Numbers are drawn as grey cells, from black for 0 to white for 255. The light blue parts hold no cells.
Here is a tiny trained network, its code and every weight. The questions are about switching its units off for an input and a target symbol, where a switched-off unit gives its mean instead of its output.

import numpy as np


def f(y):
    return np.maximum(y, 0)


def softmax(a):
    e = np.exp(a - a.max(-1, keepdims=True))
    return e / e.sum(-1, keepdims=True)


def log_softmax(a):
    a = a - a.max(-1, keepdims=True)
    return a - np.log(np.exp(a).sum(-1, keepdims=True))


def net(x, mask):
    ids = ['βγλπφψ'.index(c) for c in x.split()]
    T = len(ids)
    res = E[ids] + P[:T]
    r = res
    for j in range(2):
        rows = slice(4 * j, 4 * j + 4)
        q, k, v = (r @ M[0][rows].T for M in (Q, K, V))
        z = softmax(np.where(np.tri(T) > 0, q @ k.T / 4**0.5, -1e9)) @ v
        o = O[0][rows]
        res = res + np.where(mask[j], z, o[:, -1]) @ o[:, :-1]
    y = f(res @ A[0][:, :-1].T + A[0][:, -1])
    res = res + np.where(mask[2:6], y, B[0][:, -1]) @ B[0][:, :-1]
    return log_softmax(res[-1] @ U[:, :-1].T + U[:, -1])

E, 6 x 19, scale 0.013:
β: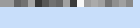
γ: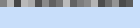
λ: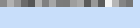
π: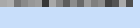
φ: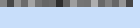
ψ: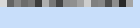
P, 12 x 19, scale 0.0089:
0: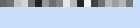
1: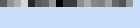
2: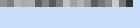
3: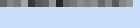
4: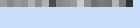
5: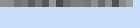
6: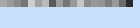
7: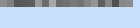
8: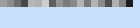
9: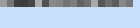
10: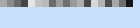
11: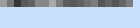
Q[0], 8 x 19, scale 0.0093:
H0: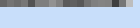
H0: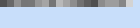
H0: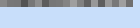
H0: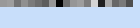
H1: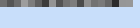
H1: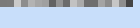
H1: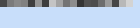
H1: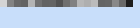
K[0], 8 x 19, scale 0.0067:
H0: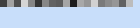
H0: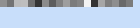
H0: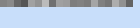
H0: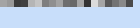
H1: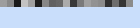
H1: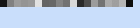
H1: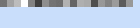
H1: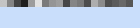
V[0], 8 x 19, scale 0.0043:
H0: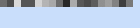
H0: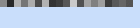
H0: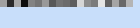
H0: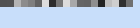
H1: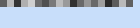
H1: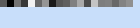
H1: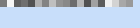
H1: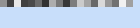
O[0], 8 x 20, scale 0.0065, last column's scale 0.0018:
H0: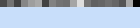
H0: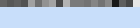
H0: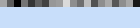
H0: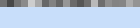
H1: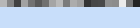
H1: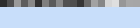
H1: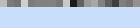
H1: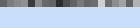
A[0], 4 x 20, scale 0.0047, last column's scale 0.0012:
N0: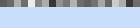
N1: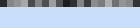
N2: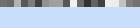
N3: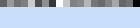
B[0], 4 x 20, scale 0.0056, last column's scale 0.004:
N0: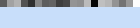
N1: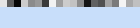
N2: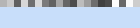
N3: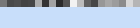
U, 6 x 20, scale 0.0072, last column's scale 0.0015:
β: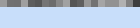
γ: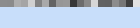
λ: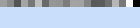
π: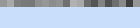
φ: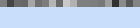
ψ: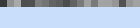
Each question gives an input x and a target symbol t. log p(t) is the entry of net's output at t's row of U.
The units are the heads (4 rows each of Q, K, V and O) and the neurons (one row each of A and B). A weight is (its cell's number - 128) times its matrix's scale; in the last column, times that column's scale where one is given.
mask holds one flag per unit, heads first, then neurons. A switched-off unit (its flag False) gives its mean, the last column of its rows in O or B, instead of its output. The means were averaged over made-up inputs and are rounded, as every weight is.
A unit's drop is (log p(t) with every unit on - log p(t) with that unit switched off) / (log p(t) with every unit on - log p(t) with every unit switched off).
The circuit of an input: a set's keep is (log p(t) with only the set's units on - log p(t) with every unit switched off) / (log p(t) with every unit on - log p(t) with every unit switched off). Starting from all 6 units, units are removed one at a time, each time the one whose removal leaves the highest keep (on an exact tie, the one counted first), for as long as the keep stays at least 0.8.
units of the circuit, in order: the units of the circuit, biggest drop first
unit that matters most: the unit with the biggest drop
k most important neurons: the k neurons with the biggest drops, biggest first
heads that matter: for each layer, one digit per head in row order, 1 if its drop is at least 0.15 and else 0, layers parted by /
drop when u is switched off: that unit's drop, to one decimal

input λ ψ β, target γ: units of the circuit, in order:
[H1; H0]
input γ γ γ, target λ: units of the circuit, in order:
[H1; N3]
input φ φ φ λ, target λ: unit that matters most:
N1
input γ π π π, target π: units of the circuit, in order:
[H0; H1]
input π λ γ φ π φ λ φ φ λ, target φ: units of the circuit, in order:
[H1; H0; N2]
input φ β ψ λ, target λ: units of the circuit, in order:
[N1; N2]
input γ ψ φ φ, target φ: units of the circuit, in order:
[H0; N1]
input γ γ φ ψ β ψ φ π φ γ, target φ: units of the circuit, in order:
[H0; N2]
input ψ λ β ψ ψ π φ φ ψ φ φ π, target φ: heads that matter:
10
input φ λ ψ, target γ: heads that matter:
01
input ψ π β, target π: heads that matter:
11
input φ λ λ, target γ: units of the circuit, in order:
[H1; N0]
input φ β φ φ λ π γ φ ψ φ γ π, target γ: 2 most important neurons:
[N0; N3]
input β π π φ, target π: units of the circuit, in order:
[H1]
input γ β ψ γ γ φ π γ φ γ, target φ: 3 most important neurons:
[N2; N3; N0]
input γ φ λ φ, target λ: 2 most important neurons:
[N2; N1]
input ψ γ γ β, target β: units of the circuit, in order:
[H0; H1]
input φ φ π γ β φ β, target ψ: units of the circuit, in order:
[H1; N0]
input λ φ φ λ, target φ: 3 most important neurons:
[N1; N2; N0]
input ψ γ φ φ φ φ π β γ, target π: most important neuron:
[N3]
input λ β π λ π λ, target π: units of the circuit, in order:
[H1; H0]
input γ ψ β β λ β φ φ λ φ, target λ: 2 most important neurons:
[N1; N2]
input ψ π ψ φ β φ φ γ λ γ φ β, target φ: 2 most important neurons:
[N2; N0]
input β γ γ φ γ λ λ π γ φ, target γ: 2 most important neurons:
[N3; N1]
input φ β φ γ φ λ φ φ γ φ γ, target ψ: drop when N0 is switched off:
0.2
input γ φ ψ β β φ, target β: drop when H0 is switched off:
0.6
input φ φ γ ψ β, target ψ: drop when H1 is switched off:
0.8
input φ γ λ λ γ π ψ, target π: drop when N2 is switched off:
0.0
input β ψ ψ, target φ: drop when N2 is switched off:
0.1
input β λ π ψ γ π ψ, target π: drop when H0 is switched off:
0.3
